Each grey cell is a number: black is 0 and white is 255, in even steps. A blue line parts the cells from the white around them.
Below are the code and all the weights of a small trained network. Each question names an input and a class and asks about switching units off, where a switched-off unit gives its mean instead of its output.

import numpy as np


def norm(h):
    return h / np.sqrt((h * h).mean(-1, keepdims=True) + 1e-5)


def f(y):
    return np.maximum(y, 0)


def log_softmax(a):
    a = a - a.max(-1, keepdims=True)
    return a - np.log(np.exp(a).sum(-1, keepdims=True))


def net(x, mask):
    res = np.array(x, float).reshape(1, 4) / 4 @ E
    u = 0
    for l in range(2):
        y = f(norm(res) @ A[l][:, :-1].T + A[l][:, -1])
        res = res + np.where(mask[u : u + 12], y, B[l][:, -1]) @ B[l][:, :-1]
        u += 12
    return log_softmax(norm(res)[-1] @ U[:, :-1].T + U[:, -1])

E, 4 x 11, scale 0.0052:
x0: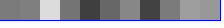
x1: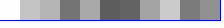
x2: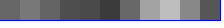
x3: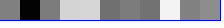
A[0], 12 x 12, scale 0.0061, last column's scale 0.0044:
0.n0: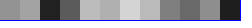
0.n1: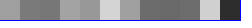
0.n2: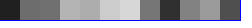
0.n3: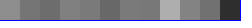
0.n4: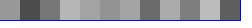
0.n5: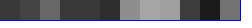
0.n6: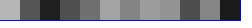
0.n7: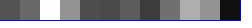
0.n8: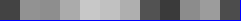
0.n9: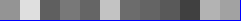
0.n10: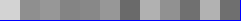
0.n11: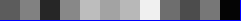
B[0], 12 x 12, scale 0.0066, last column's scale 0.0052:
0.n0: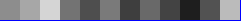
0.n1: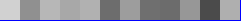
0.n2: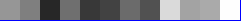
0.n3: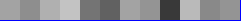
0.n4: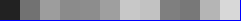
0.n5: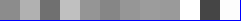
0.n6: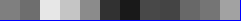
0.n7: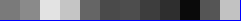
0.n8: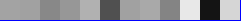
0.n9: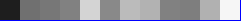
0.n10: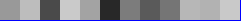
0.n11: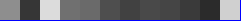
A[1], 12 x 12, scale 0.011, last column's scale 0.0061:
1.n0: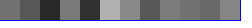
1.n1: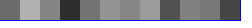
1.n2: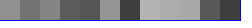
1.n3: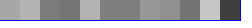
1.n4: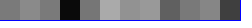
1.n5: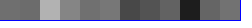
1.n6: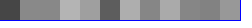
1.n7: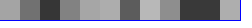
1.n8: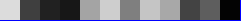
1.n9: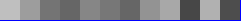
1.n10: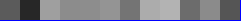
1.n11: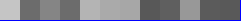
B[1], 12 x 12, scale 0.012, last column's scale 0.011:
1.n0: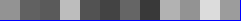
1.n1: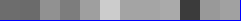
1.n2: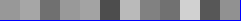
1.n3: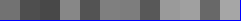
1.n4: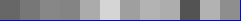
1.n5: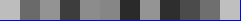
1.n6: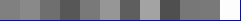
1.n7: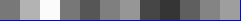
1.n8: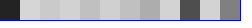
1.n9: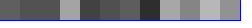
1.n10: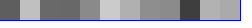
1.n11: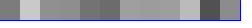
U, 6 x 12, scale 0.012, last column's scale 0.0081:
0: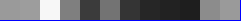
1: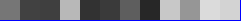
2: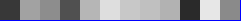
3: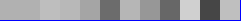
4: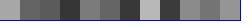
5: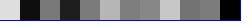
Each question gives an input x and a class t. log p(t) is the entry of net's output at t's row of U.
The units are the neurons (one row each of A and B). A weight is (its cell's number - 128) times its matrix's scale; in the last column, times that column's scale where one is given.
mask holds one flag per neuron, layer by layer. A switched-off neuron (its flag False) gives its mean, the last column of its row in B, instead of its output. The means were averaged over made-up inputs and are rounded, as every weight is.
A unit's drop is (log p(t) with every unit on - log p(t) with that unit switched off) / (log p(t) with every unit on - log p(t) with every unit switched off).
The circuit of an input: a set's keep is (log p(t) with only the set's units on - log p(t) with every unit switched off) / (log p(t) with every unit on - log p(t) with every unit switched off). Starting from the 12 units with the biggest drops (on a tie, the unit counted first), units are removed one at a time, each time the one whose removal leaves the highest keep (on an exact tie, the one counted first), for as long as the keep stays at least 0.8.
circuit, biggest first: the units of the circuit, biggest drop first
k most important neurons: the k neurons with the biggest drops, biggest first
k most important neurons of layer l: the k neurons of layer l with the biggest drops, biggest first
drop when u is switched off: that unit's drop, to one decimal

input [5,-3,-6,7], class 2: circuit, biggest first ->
(0.n4)
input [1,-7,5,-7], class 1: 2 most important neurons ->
(1.n0 0.n4)
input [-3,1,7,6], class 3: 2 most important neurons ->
(0.n5 0.n9)
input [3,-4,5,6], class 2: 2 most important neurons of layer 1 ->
(1.n10 1.n5)
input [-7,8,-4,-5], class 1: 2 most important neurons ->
(0.n10 1.n9)
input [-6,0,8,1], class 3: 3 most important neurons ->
(0.n5 1.n2 0.n7)
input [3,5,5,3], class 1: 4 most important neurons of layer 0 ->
(0.n8 0.n9 0.n11 0.n10)
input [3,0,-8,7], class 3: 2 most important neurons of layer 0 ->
(0.n1 0.n8)
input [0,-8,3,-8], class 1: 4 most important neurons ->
(1.n0 0.n2 0.n4 1.n10)
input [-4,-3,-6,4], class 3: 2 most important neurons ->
(0.n8 0.n1)
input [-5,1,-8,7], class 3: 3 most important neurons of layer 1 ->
(1.n11 1.n1 1.n4)
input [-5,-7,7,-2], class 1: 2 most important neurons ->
(1.n0 0.n8)
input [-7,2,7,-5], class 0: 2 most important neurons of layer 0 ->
(0.n0 0.n11)
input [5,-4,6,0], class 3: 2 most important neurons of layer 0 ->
(0.n5 0.n11)
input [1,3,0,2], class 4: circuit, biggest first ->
(1.n6)
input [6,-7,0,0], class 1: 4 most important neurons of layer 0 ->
(0.n2 0.n11 0.n0 0.n6)
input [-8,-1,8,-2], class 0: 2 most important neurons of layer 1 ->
(1.n7 1.n5)
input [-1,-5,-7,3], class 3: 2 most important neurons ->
(0.n8 0.n1)
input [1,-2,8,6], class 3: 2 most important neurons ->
(0.n5 0.n9)
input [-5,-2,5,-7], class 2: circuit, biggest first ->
(1.n1)
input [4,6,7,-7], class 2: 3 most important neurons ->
(1.n1 0.n2 0.n8)
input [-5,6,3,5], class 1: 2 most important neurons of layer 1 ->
(1.n9 1.n3)
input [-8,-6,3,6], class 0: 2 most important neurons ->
(0.n11 1.n7)
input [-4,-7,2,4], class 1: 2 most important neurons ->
(1.n0 0.n2)
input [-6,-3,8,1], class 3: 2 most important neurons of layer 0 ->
(0.n5 0.n7)
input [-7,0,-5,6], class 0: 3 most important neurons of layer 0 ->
(0.n11 0.n0 0.n9)
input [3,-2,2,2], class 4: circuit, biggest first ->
(1.n7)
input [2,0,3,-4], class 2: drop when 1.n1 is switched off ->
0.2
